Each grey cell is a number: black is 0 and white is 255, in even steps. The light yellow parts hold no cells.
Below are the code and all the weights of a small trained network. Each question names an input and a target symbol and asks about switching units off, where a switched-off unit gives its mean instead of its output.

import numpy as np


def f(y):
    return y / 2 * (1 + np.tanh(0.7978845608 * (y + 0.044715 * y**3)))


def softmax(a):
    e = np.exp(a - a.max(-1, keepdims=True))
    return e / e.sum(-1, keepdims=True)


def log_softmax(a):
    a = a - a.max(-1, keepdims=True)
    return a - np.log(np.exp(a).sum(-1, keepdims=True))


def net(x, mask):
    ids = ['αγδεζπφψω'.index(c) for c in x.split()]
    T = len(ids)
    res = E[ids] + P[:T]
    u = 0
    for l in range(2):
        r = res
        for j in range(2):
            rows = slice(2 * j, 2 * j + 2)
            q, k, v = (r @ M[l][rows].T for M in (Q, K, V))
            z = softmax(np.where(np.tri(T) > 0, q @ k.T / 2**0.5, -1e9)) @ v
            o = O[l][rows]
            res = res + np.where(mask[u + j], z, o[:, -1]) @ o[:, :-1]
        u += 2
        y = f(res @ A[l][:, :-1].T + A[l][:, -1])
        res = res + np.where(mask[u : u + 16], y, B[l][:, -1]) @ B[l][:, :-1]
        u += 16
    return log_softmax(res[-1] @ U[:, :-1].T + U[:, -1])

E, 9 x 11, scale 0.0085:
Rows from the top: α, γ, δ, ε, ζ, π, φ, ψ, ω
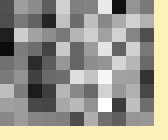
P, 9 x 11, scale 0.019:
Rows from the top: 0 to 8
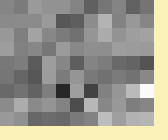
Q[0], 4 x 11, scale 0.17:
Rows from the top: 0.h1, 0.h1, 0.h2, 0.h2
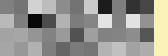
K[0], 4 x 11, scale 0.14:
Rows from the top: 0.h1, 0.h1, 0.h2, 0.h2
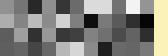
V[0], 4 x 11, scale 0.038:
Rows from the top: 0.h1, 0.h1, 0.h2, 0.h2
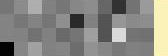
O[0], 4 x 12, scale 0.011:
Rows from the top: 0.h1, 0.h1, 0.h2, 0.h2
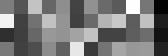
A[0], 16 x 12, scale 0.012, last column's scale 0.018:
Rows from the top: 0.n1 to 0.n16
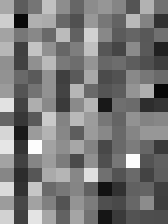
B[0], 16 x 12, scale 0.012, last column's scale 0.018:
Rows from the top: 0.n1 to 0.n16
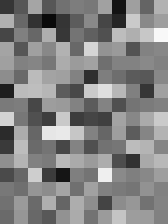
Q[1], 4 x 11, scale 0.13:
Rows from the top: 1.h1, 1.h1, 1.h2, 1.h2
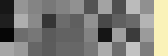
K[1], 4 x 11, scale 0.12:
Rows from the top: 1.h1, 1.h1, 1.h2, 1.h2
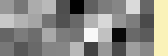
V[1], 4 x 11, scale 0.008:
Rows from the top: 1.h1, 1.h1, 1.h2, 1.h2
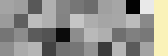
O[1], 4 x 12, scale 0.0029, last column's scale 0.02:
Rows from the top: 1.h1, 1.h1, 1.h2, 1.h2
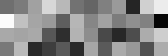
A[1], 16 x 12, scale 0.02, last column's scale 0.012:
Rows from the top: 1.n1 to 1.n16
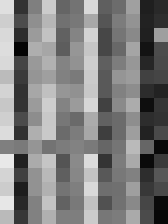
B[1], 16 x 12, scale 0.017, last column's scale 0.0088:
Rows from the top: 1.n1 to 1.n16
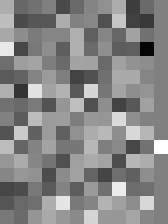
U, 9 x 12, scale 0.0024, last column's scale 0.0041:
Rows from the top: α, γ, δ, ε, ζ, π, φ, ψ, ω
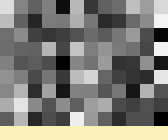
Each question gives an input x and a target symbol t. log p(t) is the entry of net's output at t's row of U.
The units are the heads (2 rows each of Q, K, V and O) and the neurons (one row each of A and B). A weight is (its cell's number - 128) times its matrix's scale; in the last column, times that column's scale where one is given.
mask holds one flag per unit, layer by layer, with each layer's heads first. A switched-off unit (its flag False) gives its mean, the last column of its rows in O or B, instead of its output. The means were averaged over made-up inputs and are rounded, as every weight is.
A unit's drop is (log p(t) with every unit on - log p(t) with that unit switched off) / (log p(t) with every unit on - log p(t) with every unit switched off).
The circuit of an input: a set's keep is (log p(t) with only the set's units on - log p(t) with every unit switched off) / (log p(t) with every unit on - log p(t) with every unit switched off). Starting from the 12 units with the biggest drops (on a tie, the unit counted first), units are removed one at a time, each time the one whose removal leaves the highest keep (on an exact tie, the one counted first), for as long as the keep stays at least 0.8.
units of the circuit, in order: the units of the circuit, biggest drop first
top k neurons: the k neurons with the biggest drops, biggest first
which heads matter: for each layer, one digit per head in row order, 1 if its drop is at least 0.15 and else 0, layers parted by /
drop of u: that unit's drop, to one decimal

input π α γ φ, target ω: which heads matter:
10 / 00
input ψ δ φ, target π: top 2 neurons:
1.n11, 0.n12
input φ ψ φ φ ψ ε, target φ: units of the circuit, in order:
0.h2, 0.n3, 0.h1
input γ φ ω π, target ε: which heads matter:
10 / 01
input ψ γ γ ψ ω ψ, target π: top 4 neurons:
1.n11, 0.n12, 0.n3, 0.n10
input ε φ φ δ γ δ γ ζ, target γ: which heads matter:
01 / 00
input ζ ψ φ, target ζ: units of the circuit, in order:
0.n13, 0.n1, 0.h2, 0.h1
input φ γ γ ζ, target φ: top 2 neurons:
0.n3, 0.n1
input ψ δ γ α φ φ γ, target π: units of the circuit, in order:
0.h1, 1.n11, 1.h1
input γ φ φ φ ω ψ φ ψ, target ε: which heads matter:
10 / 00
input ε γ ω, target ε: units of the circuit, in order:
0.n7, 0.h2
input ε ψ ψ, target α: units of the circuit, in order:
0.h2
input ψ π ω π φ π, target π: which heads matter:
10 / 10
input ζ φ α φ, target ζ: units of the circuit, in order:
0.n13, 0.h2, 0.n1, 0.h1
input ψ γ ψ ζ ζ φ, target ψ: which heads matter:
01 / 00
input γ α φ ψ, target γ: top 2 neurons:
0.n9, 0.n13
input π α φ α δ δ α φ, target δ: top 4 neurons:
0.n9, 0.n7, 0.n13, 0.n12
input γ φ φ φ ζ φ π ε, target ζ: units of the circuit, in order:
0.n13, 0.h2
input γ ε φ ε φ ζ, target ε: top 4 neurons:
0.n1, 0.n10, 0.n2, 0.n12
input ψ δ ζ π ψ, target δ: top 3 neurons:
0.n9, 0.n7, 0.n13
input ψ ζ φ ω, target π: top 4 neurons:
1.n11, 0.n12, 0.n9, 0.n10
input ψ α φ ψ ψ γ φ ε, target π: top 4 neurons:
1.n11, 0.n12, 0.n9, 0.n10
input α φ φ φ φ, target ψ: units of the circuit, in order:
0.h1, 0.n12
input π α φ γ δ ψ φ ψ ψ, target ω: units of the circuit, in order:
0.h1
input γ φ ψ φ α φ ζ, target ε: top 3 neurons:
0.n7, 0.n1, 0.n2
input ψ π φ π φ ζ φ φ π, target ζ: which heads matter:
01 / 00
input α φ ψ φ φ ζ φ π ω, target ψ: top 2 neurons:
0.n12, 0.n4
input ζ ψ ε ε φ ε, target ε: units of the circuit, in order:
0.h2, 0.n7
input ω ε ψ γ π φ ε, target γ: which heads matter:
11 / 00
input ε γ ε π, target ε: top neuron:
0.n7
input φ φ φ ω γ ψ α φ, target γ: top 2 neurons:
0.n9, 0.n3
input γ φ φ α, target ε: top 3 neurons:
0.n10, 0.n2, 0.n1
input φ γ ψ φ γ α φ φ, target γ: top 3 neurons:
0.n9, 0.n3, 0.n13
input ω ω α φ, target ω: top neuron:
0.n12
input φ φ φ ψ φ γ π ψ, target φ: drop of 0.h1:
0.2
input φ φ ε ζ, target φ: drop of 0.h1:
0.3
